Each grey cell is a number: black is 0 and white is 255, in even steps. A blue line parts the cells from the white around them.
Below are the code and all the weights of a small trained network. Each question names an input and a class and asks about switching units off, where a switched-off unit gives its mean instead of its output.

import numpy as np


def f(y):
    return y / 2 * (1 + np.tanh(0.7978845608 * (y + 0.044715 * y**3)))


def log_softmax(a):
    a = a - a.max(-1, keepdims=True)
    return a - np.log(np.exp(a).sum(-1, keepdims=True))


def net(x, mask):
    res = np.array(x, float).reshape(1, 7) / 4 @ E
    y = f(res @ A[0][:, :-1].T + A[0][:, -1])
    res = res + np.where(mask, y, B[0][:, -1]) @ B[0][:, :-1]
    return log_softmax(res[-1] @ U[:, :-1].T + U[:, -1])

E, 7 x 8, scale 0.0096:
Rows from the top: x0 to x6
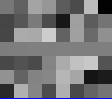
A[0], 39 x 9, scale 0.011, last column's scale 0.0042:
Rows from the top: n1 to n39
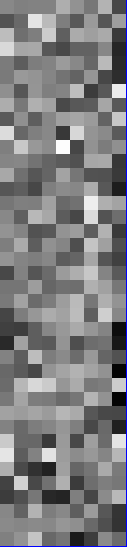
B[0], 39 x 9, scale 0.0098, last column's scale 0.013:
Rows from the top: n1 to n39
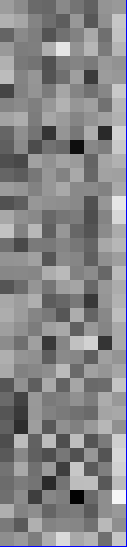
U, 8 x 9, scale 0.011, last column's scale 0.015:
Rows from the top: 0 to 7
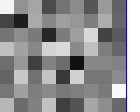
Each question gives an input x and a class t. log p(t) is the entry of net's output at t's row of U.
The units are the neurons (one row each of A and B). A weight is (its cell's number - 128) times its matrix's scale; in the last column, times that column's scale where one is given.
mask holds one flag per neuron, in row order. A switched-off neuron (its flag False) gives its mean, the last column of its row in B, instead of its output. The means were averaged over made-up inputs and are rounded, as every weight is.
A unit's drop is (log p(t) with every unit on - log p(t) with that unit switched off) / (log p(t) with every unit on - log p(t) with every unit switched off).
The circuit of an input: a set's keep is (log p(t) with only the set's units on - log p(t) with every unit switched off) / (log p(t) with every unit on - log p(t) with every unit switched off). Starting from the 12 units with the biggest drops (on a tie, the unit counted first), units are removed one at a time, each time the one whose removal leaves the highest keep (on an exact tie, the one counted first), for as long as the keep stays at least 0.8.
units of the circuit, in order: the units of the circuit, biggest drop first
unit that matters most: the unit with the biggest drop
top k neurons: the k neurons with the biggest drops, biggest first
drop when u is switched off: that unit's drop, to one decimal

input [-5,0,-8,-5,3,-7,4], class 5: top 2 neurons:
(n34 n32)
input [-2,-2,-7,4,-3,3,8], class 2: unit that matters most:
n35
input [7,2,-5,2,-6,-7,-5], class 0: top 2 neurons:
(n16 n19)
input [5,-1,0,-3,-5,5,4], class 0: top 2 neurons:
(n2 n6)
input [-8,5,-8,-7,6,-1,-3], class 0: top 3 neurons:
(n17 n22 n27)
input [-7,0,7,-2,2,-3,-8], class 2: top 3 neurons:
(n10 n3 n33)
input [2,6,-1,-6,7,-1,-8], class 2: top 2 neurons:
(n10 n3)
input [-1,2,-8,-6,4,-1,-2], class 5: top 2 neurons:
(n34 n32)
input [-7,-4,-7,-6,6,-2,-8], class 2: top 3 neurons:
(n10 n33 n3)
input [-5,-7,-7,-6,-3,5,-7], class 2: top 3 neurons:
(n33 n36 n10)
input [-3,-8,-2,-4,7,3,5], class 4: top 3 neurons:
(n11 n39 n4)
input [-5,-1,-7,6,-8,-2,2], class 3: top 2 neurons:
(n4 n39)
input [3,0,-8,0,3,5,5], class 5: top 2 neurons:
(n32 n34)
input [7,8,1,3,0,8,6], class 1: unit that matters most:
n7
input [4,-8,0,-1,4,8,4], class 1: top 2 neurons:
(n30 n36)
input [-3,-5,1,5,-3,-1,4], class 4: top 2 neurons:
(n11 n10)
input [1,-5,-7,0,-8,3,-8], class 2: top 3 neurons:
(n33 n10 n3)
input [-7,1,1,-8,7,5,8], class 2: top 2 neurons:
(n35 n25)
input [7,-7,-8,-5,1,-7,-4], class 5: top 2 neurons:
(n32 n36)
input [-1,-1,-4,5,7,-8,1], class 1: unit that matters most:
n15
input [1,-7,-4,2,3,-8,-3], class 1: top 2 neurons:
(n15 n36)
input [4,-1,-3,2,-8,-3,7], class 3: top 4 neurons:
(n39 n4 n10 n33)
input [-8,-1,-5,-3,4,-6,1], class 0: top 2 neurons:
(n17 n22)
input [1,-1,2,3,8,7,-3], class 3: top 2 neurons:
(n9 n24)
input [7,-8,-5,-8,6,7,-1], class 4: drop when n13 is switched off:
-0.1
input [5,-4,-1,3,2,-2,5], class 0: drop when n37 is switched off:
0.2
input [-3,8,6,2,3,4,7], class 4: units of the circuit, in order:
(n36)
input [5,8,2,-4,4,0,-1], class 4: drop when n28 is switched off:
0.0
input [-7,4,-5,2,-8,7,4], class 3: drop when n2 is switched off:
0.1
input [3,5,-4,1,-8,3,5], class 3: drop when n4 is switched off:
0.1
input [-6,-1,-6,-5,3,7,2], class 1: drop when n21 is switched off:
-0.1
